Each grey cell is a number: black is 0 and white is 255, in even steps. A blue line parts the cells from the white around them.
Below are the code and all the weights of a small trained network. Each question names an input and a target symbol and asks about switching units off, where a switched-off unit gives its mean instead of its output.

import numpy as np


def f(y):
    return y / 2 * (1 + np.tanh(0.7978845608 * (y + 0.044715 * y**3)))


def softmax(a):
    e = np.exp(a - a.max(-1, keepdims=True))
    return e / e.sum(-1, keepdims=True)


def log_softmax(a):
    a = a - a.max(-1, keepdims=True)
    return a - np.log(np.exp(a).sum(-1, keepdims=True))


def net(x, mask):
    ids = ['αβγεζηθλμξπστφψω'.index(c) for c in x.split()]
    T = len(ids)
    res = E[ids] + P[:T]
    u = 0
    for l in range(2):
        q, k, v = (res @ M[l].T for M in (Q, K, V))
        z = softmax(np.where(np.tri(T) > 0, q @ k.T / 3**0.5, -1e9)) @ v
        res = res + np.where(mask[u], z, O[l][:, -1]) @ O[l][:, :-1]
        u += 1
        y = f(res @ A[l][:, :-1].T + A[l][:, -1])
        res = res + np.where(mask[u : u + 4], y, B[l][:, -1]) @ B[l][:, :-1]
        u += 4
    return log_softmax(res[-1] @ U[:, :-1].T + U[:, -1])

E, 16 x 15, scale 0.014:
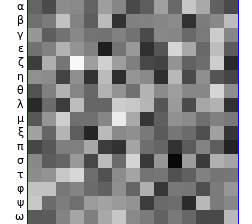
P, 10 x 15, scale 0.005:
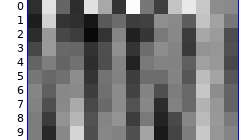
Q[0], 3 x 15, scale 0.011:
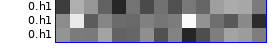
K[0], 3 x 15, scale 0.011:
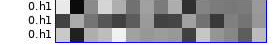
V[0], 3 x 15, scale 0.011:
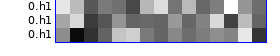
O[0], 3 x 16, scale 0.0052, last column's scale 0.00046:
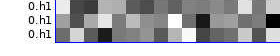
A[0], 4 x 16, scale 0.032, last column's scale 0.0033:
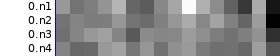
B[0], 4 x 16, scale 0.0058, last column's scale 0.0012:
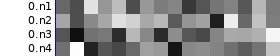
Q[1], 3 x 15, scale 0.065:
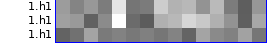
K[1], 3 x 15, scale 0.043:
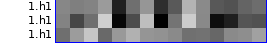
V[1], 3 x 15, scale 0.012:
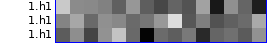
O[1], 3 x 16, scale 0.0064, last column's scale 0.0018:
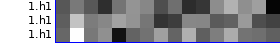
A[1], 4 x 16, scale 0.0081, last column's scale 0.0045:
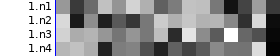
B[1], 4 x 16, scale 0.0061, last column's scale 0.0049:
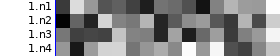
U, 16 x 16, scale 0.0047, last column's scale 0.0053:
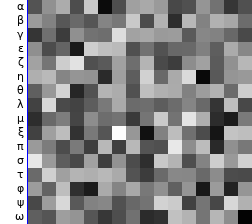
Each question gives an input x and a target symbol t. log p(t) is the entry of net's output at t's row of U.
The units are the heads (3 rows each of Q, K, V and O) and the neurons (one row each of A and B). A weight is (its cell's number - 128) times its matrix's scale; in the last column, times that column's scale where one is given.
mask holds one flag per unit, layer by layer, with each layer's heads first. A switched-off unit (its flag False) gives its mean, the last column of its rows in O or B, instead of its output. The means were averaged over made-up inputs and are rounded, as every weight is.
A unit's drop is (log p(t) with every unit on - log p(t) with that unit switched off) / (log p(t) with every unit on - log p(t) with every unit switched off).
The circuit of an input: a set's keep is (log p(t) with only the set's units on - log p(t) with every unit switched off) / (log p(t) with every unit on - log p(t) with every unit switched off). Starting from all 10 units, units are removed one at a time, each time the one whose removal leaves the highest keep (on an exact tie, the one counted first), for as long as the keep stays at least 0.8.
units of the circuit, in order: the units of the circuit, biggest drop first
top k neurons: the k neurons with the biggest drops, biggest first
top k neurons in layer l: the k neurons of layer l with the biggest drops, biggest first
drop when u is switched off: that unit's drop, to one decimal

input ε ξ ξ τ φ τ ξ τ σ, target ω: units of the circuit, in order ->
0.h1; 1.h1; 1.n1
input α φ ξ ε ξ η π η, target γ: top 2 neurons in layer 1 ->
1.n2; 1.n1
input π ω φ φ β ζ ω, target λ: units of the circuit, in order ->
1.h1; 0.n4
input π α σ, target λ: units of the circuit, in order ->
1.h1; 1.n3
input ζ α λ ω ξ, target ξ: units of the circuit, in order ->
0.h1
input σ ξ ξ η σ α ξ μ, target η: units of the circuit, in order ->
1.h1; 1.n3
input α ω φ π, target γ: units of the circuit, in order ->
1.h1; 1.n2; 1.n1
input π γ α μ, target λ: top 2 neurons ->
1.n3; 1.n4
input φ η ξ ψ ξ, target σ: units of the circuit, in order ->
0.h1; 1.h1
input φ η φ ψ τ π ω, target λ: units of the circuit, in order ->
0.n4; 0.h1; 1.n1
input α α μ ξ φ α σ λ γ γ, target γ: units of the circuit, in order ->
1.h1; 1.n2
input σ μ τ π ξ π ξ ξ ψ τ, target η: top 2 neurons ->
1.n3; 1.n1
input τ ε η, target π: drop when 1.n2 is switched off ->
0.1
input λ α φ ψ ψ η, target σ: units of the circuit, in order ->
0.h1
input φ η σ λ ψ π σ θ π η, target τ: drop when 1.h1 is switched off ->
1.1
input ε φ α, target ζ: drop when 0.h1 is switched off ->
0.9
